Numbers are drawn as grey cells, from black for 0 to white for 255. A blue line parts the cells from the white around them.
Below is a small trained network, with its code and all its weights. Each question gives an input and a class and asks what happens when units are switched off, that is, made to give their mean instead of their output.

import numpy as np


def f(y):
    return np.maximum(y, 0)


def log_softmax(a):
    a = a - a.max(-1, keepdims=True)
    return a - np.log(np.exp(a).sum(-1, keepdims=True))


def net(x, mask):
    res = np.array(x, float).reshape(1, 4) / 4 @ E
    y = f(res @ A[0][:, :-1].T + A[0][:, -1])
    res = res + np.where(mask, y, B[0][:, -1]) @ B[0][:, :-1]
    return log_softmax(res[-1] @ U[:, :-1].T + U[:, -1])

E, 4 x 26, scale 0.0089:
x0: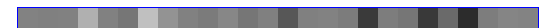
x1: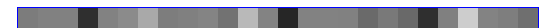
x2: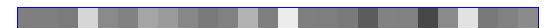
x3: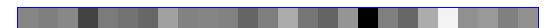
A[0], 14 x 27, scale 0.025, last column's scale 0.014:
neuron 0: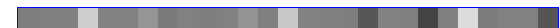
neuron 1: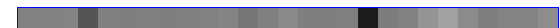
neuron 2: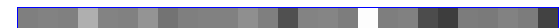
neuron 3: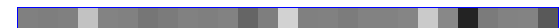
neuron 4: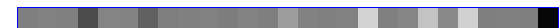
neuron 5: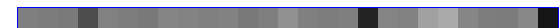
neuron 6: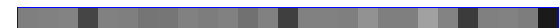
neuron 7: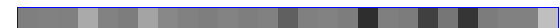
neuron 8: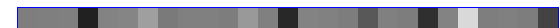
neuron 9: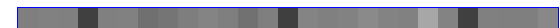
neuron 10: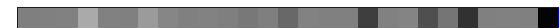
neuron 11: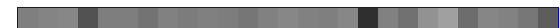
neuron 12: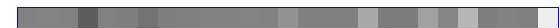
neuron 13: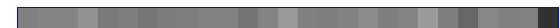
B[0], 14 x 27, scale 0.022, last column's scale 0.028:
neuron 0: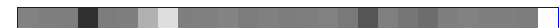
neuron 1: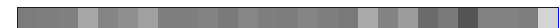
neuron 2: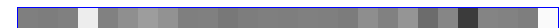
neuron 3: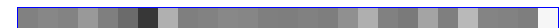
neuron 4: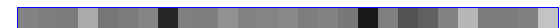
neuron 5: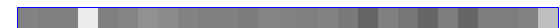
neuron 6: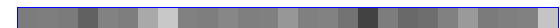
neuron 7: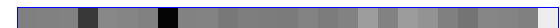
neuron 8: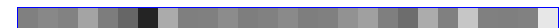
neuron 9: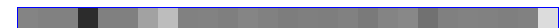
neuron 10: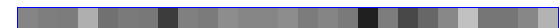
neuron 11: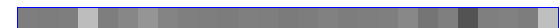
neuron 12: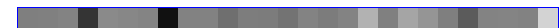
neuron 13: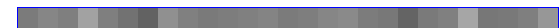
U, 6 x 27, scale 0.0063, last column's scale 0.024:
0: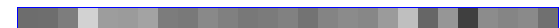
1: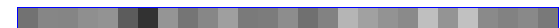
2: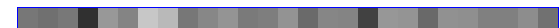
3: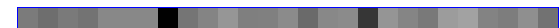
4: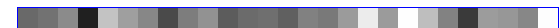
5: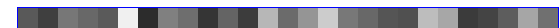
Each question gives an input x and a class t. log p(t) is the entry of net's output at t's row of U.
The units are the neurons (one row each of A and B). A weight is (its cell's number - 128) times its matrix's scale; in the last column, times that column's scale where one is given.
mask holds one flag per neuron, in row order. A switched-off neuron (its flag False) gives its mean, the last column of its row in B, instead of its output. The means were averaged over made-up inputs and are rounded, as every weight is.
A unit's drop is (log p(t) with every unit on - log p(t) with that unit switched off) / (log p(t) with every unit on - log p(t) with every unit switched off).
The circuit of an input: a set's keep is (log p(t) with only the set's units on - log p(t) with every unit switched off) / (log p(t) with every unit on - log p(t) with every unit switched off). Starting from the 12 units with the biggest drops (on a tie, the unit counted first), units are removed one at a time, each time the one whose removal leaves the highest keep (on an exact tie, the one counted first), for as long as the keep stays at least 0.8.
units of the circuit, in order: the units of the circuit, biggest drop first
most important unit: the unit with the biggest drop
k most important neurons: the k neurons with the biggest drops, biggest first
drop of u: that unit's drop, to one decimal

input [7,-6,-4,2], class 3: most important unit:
neuron 10
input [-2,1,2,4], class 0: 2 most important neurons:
[neuron 7; neuron 5]
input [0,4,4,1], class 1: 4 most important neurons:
[neuron 8; neuron 9; neuron 6; neuron 7]
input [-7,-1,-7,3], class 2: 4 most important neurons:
[neuron 9; neuron 6; neuron 7; neuron 10]
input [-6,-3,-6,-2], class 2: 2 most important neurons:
[neuron 9; neuron 6]
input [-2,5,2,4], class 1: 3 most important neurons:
[neuron 8; neuron 2; neuron 7]
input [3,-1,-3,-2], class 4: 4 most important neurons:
[neuron 0; neuron 4; neuron 7; neuron 5]
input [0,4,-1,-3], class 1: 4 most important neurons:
[neuron 8; neuron 7; neuron 1; neuron 12]
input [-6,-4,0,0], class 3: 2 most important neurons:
[neuron 4; neuron 8]
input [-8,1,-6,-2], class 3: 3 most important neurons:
[neuron 4; neuron 0; neuron 12]
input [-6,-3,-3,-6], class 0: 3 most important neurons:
[neuron 2; neuron 7; neuron 10]
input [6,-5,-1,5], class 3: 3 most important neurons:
[neuron 10; neuron 7; neuron 2]
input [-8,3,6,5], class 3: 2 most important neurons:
[neuron 4; neuron 12]
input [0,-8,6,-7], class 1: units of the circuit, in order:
[neuron 3]
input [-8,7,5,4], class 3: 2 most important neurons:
[neuron 4; neuron 3]
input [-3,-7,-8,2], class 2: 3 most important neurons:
[neuron 9; neuron 6; neuron 8]
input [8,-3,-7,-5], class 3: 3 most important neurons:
[neuron 10; neuron 7; neuron 0]
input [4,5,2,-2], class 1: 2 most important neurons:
[neuron 8; neuron 12]
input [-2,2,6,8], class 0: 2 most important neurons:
[neuron 5; neuron 1]
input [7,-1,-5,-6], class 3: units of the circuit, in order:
[neuron 10]
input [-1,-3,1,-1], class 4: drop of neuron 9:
-0.1
